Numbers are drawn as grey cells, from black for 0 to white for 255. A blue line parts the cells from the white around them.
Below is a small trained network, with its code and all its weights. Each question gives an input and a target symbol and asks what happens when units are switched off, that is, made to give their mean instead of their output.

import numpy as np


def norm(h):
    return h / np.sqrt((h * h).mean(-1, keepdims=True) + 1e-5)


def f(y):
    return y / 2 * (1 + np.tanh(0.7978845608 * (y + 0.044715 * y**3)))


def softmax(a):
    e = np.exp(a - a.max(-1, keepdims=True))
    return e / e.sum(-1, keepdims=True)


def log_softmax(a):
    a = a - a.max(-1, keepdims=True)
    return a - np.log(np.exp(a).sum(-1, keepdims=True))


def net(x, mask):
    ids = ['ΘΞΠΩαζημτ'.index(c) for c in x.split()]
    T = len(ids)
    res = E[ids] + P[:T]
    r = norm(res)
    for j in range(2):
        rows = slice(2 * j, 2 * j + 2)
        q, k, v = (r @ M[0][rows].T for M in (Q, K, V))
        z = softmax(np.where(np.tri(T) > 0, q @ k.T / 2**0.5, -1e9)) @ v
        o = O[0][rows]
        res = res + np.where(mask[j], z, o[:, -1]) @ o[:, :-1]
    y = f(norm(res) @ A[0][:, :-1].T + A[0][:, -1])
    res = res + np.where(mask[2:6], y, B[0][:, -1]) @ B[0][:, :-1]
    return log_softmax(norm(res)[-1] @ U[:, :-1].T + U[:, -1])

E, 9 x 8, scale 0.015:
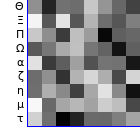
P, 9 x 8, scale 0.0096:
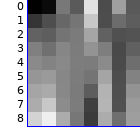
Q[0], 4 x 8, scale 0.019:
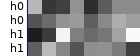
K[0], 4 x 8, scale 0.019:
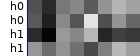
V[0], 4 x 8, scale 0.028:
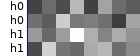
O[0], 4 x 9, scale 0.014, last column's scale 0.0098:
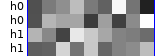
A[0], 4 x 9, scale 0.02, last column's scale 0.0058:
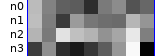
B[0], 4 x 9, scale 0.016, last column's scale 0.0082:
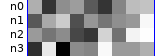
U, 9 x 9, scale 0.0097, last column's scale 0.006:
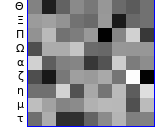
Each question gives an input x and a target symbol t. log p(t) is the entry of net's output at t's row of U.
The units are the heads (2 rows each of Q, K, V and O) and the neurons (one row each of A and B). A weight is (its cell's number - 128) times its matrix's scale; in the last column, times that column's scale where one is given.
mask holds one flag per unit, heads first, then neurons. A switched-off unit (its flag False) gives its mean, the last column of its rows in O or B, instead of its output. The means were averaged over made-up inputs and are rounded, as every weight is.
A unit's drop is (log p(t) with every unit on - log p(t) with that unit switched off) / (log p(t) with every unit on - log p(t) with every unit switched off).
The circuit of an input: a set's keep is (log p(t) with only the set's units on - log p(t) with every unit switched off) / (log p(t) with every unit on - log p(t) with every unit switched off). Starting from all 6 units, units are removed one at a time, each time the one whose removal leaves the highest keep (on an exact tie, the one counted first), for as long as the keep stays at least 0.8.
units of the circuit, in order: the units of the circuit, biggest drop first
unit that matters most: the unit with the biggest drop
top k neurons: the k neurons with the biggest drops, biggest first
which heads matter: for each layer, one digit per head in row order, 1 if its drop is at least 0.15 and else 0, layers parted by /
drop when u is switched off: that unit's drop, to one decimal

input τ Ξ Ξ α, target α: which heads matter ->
10
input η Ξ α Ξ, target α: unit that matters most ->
h1
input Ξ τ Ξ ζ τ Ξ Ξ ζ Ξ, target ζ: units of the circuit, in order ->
n2; h1
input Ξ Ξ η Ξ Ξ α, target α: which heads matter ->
00
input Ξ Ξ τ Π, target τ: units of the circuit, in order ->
h1; n3
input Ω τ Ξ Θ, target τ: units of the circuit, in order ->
h1; n3
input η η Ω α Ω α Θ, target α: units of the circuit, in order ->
h1; n0
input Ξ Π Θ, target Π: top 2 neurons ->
n1; n0
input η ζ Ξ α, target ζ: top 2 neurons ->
n2; n1
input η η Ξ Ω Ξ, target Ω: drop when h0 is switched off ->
1.1
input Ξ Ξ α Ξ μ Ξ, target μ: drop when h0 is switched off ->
0.1
